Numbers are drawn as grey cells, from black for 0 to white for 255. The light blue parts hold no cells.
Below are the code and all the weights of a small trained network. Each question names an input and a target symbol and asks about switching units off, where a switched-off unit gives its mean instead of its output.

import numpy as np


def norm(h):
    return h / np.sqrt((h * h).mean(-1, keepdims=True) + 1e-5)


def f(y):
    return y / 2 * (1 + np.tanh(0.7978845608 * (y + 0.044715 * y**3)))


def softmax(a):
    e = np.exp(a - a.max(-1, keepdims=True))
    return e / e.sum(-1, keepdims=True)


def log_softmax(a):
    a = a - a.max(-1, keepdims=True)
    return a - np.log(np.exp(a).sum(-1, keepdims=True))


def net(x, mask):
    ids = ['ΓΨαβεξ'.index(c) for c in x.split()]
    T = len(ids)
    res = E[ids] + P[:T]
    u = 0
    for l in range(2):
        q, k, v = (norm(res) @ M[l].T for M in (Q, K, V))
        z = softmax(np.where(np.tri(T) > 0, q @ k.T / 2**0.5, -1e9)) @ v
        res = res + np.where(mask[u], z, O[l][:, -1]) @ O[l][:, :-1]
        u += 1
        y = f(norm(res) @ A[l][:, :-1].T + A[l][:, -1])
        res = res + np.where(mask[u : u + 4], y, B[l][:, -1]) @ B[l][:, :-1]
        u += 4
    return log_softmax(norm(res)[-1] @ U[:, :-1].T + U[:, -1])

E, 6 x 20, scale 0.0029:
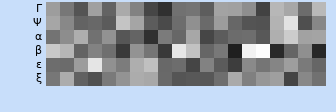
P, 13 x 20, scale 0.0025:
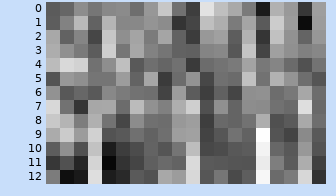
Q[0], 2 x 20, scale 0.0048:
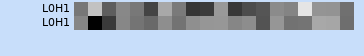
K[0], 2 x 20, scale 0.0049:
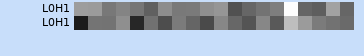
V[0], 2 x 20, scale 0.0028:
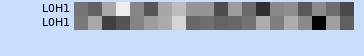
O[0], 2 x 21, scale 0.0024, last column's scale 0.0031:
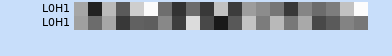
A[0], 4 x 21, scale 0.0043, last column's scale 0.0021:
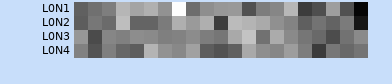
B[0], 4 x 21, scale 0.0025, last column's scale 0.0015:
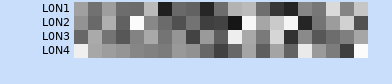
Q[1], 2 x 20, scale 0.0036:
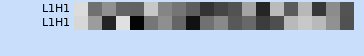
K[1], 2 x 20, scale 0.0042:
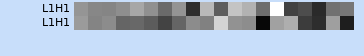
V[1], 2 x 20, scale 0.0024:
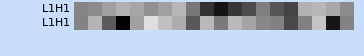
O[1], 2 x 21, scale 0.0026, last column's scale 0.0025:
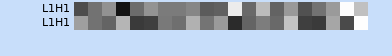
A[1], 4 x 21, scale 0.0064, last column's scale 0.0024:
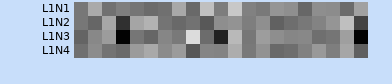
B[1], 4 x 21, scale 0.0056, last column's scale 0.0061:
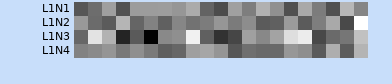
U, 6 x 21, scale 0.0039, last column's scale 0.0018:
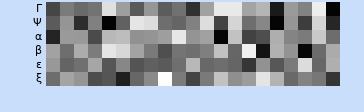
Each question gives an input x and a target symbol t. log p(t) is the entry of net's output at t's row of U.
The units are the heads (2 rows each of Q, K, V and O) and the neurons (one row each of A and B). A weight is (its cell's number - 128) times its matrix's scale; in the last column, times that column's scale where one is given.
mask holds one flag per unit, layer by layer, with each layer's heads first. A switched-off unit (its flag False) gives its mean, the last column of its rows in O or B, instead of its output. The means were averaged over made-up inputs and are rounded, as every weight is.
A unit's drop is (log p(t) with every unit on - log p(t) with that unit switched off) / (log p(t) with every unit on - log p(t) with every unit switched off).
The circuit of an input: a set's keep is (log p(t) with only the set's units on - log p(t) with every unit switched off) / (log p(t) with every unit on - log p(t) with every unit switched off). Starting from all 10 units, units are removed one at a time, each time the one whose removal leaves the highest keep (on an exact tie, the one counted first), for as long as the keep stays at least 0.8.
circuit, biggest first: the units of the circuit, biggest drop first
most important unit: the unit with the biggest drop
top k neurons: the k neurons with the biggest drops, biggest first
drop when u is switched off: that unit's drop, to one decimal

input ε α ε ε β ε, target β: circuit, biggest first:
L1N2, L1N3
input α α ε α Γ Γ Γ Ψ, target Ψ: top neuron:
L1N3
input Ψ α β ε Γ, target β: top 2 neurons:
L1N2, L1N3
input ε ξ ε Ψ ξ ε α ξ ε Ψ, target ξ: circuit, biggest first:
L0H1, L1H1
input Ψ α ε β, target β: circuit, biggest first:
L1N3, L1N2, L1N1
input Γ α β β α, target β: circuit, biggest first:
L1H1, L1N2, L1N3
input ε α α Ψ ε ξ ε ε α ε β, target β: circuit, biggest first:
L1H1, L1N3, L1N1
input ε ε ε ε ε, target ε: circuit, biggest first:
L0H1, L1N2
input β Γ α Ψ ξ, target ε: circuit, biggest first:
L1H1, L1N3
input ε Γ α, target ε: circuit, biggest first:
L0H1, L1N3
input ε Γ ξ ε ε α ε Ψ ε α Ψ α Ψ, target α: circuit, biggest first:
L0H1, L1H1, L1N2, L1N1
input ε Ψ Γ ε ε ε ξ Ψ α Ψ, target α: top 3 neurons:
L0N1, L1N2, L1N3
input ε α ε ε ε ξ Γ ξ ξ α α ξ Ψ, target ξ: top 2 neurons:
L0N4, L1N2
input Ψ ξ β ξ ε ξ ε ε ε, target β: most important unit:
L0H1
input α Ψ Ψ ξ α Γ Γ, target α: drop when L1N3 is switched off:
0.2
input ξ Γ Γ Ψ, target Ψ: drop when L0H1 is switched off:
0.6
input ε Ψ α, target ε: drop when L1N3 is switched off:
0.1
